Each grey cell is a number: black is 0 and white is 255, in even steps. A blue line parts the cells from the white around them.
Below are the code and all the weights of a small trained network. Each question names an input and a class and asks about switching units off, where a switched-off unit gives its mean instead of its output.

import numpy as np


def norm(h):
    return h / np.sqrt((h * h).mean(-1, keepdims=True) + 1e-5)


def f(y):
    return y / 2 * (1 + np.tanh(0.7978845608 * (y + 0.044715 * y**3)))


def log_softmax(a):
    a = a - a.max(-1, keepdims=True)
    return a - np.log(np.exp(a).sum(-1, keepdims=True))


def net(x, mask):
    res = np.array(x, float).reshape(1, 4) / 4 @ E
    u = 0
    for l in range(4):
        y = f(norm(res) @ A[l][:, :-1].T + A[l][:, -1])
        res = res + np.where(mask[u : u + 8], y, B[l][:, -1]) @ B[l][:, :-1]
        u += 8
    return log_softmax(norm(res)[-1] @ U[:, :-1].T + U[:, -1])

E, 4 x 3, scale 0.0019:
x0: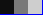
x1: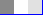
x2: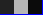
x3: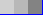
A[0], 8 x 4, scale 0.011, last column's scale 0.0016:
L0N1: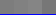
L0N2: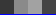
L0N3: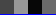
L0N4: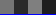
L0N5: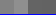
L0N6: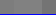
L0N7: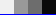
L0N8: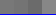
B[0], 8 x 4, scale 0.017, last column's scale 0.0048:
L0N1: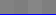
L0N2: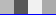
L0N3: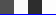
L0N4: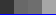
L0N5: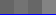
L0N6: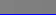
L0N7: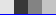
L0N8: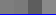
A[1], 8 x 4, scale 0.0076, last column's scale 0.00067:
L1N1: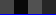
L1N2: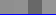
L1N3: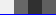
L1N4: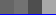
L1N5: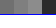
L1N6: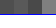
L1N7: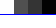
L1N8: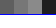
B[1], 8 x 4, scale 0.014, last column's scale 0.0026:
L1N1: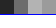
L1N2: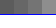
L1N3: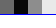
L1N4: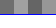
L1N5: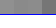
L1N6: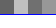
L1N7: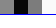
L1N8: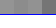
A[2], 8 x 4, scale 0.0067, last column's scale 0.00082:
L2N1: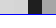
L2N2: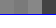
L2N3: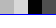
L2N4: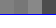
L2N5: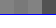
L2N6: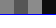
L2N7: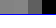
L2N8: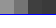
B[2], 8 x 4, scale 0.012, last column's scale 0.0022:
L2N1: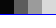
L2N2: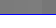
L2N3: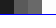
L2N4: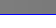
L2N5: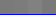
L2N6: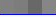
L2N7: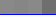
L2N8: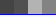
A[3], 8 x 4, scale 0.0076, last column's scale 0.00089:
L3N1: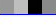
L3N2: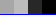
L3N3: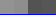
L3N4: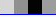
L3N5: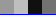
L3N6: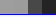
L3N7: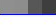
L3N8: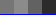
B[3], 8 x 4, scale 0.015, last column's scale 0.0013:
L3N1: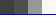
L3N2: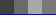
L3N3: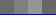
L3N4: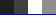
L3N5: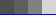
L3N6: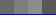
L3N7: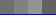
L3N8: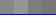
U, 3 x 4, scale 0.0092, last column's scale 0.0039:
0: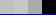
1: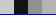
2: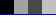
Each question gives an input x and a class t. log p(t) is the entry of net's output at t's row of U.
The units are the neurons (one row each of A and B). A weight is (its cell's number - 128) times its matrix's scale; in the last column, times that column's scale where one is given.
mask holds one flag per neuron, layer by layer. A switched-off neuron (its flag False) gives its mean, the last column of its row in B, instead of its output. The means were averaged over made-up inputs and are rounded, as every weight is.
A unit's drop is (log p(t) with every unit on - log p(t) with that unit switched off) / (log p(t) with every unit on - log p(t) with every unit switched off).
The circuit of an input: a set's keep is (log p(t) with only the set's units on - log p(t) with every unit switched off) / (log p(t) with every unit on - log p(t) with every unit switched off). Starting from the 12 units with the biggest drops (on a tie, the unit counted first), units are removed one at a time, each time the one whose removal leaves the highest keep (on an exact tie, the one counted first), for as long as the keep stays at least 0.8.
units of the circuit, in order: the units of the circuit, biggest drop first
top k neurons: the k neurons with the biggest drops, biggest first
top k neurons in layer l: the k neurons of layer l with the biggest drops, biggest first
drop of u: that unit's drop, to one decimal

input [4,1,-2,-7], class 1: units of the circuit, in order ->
[L0N3]
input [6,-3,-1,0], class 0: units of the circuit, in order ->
[L0N2, L1N7, L1N3]
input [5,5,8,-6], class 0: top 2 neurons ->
[L0N2, L0N4]
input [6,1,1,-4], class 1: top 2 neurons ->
[L0N2, L0N3]
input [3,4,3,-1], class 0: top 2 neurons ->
[L0N2, L0N7]
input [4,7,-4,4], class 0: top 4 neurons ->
[L0N3, L0N7, L1N7, L1N3]
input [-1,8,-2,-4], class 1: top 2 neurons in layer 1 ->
[L1N6, L1N4]
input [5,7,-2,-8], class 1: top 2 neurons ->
[L0N3, L0N2]
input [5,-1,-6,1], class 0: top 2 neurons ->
[L0N3, L0N7]
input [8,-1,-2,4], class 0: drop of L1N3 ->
0.2
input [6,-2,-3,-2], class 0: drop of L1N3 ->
0.3
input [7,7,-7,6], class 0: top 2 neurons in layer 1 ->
[L1N7, L1N3]
